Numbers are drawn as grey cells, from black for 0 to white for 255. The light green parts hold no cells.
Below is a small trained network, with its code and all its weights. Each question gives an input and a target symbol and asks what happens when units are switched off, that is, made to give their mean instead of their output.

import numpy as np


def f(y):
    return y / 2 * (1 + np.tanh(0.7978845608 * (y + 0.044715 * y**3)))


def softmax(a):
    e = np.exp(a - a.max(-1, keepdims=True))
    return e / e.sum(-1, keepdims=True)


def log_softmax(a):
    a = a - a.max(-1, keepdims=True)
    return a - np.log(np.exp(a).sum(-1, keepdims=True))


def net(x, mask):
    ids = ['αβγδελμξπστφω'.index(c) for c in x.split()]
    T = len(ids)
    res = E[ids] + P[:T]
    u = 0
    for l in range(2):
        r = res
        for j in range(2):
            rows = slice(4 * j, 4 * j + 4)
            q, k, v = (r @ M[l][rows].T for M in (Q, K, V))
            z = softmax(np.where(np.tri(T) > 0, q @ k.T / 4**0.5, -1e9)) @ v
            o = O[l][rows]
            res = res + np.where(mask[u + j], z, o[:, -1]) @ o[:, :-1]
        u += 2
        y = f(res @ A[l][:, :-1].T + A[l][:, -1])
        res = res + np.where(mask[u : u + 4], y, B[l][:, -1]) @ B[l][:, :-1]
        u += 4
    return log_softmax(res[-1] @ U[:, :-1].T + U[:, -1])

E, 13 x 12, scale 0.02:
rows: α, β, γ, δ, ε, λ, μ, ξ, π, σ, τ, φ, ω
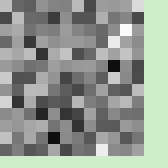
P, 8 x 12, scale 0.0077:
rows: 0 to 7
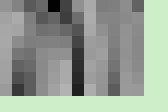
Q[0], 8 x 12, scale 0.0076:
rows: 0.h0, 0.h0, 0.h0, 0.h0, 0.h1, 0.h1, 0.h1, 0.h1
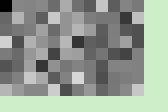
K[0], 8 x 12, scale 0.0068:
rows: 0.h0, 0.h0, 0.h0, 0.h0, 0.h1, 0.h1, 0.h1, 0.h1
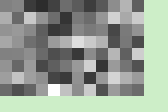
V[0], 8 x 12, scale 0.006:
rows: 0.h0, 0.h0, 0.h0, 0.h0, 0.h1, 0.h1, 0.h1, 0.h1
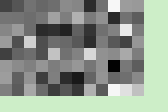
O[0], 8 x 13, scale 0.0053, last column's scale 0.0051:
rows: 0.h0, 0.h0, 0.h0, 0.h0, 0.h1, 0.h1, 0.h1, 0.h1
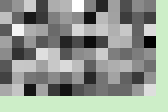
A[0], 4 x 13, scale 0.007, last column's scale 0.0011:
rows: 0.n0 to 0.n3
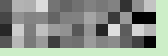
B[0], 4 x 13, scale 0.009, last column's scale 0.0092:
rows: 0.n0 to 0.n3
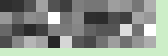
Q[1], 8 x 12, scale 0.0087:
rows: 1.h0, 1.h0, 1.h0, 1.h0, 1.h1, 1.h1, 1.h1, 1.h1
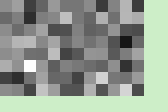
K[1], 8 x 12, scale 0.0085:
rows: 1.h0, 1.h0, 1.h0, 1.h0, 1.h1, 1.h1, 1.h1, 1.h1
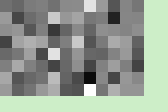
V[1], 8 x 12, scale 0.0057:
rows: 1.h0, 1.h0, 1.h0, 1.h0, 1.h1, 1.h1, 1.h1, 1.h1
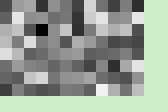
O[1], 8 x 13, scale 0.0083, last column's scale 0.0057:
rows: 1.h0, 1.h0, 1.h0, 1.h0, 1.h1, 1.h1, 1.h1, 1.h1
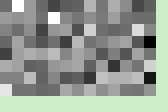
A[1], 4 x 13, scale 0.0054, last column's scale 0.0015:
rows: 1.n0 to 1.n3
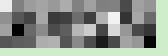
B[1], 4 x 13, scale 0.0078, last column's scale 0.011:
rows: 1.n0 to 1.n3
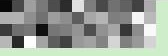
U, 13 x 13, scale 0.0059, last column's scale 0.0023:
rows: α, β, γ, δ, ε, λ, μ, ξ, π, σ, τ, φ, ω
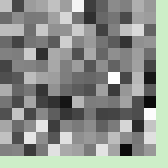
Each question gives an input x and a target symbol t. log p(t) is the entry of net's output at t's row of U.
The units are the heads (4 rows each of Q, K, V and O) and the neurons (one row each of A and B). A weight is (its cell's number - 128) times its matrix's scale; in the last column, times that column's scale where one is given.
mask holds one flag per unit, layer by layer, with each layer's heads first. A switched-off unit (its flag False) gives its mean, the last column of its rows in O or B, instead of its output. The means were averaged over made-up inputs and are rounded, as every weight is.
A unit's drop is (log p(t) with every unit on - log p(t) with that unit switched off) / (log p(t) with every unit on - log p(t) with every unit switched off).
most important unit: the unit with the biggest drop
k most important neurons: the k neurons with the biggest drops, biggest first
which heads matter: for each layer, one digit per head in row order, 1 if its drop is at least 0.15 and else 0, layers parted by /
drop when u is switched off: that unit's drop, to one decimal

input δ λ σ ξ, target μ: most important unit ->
0.n1
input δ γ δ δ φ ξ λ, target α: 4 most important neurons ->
0.n1, 0.n2, 1.n3, 0.n3
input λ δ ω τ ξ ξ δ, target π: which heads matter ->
01 / 10
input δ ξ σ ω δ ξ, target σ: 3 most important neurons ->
1.n3, 0.n1, 0.n0
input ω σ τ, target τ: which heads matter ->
01 / 00
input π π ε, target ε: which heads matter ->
10 / 10
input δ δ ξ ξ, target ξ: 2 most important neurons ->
0.n0, 1.n1
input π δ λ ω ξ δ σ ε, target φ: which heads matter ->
01 / 00
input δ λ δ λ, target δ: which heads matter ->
01 / 10
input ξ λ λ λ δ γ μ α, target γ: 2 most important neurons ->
1.n2, 0.n1
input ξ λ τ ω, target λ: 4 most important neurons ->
0.n1, 1.n3, 0.n2, 0.n0
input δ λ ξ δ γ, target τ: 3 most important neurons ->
0.n1, 1.n2, 1.n1
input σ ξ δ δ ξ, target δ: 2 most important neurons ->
0.n2, 0.n0
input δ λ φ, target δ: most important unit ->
0.h0
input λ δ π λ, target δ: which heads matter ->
10 / 11
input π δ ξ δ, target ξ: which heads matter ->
00 / 01
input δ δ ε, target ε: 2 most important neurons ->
0.n0, 0.n1
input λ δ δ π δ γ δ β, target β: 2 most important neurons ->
0.n1, 0.n2
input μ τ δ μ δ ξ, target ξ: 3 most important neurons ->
0.n0, 0.n3, 1.n1
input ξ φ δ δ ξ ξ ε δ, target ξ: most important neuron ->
0.n0
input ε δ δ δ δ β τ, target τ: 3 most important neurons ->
1.n2, 0.n0, 1.n1
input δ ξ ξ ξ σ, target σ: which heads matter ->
10 / 01
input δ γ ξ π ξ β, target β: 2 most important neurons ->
0.n1, 0.n3
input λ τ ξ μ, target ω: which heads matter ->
10 / 00
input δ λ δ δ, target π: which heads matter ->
00 / 10
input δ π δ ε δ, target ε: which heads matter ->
10 / 10
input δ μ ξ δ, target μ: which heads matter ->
11 / 11
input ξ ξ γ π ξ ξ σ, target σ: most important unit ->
1.h1
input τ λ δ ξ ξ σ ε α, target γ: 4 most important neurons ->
0.n1, 1.n2, 0.n2, 1.n0
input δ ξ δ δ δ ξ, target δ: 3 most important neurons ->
0.n2, 0.n1, 0.n0
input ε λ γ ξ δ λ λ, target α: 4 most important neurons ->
0.n1, 1.n3, 1.n2, 0.n2
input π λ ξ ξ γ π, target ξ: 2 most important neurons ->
0.n2, 0.n1
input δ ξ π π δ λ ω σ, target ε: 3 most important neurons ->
0.n2, 0.n0, 0.n3
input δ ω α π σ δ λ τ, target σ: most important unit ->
0.h0
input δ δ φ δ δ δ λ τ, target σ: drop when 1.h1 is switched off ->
0.1
